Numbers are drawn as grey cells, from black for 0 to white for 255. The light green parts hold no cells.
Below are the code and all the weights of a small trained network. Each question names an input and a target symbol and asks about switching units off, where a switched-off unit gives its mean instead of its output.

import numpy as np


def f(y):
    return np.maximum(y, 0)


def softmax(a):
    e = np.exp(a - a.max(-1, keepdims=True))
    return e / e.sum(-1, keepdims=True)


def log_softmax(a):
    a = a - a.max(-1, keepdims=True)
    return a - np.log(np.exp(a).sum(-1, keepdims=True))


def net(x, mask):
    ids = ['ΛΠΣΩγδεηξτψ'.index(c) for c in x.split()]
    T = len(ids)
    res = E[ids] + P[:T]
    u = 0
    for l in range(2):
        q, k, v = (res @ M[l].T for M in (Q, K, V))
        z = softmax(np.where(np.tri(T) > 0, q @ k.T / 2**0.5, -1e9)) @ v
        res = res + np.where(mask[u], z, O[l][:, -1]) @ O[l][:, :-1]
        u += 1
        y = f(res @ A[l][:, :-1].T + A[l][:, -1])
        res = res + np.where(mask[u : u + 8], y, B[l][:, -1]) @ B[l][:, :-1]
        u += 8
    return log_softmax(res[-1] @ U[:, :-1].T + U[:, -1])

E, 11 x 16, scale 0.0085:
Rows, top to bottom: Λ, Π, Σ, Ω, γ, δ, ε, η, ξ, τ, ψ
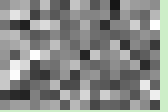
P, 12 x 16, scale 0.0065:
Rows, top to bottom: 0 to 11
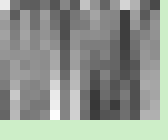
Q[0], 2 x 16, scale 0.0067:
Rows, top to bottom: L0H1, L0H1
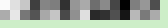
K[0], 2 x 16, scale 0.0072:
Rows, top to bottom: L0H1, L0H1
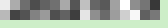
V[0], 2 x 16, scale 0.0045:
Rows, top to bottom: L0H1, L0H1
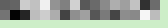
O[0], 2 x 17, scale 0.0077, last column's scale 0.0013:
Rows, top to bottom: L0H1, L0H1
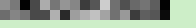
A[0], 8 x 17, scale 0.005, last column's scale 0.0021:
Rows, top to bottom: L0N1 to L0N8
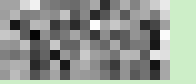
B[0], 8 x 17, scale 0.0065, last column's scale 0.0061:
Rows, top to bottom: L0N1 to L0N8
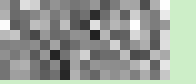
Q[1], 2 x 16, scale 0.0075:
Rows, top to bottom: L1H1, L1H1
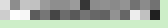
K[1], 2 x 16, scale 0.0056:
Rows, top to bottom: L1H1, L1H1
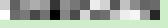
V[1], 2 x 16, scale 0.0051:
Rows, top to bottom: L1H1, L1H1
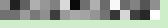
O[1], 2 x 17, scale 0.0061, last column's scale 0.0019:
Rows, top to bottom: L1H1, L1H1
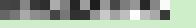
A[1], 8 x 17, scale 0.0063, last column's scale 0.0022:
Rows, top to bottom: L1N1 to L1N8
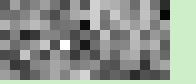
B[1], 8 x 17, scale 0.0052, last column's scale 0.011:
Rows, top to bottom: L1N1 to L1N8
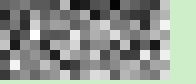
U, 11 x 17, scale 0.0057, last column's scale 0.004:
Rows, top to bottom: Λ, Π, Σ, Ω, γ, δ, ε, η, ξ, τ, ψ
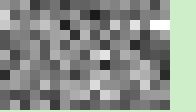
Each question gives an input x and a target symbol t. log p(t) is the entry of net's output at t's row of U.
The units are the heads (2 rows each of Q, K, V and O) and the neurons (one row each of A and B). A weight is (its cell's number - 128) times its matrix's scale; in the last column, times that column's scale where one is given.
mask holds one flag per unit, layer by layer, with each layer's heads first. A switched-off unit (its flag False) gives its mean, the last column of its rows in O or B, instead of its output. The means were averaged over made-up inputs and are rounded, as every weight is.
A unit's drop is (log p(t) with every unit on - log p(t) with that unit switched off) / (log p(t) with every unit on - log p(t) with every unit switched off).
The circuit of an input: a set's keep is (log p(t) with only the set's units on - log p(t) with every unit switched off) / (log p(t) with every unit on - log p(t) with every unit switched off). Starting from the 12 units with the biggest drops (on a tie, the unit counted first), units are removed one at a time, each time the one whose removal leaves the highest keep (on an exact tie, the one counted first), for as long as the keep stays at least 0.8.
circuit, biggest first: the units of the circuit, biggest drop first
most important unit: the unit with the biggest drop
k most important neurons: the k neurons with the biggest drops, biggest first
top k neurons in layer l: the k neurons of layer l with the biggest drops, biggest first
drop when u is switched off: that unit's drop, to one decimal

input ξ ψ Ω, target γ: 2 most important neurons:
L1N2, L0N7
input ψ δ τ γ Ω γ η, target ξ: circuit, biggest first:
L1H1, L1N8, L0N4, L0H1
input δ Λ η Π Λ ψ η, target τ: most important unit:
L0N3
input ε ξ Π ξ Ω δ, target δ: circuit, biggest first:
L0N3, L1N3
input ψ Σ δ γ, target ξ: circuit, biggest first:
L1H1, L1N8, L0H1, L0N4
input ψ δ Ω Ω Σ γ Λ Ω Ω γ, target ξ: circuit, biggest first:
L1H1, L1N8, L0N4, L0H1
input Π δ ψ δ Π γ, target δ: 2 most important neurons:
L1N5, L0N6
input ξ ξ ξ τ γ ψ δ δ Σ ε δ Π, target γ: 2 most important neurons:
L1N2, L0N7
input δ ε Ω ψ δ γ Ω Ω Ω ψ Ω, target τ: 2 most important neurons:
L0N3, L1N4
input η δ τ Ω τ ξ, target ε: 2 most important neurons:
L1N6, L0N1
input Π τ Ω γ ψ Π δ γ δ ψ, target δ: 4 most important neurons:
L1N5, L0N6, L1N3, L0N5
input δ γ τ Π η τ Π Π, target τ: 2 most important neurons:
L0N3, L1N4
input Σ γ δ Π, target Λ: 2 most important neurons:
L0N3, L0N7
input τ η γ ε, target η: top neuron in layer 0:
L0N6
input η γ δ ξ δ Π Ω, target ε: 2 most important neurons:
L1N6, L0N1
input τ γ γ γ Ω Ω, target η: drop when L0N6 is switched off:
0.4
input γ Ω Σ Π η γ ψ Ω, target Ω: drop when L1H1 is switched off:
1.4
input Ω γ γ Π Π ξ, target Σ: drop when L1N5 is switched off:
0.1
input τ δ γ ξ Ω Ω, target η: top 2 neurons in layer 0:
L0N6, L0N7
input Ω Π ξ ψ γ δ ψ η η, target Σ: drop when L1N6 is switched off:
0.1
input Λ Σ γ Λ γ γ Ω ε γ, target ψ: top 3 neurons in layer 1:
L1N1, L1N3, L1N2
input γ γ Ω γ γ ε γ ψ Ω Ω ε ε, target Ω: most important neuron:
L1N8
